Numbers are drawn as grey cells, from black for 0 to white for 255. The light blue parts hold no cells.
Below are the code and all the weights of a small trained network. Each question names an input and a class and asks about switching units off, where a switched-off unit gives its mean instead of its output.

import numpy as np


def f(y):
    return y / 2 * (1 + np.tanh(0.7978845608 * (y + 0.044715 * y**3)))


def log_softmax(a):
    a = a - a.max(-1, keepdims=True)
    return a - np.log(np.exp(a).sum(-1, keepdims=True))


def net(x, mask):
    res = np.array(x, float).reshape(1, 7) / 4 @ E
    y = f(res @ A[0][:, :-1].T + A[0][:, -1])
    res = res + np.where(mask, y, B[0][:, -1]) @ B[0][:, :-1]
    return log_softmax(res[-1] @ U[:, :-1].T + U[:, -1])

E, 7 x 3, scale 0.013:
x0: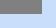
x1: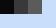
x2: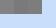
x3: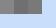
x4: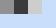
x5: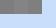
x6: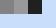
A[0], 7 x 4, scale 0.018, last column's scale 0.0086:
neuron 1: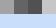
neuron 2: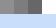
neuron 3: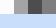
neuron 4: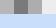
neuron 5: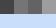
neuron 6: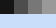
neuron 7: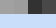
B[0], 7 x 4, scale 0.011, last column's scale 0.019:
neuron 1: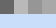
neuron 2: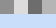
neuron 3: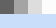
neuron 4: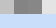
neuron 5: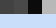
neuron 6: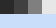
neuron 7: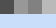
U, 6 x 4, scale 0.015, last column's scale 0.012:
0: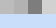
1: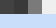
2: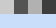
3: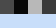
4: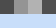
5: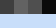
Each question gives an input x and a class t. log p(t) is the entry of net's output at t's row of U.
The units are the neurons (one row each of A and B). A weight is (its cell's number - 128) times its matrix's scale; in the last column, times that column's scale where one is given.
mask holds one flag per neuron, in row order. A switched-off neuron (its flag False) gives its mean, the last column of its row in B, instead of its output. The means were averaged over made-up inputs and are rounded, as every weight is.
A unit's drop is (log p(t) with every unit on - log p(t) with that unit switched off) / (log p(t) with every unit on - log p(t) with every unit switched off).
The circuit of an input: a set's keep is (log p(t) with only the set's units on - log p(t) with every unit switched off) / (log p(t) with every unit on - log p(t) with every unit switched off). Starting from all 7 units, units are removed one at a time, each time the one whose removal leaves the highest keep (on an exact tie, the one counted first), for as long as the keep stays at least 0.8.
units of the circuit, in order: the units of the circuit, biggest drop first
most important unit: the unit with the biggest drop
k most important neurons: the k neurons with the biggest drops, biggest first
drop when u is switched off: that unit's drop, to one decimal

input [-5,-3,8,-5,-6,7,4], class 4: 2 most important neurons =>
neuron 3; neuron 7
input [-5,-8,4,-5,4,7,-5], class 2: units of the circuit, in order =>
neuron 2; neuron 4
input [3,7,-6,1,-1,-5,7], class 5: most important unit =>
neuron 5
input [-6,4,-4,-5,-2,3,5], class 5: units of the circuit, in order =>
neuron 5; neuron 3
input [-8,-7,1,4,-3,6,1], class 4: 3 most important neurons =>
neuron 3; neuron 7; neuron 1
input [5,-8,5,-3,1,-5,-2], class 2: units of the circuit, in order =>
neuron 4; neuron 7
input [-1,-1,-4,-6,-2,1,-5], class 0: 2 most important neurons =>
neuron 6; neuron 3
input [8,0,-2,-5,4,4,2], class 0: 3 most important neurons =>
neuron 6; neuron 5; neuron 3
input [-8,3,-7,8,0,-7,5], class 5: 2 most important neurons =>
neuron 3; neuron 5
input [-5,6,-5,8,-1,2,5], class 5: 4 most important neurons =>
neuron 5; neuron 3; neuron 2; neuron 1
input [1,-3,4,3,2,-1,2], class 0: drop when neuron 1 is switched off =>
0.0
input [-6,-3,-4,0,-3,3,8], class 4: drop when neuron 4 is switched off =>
0.1
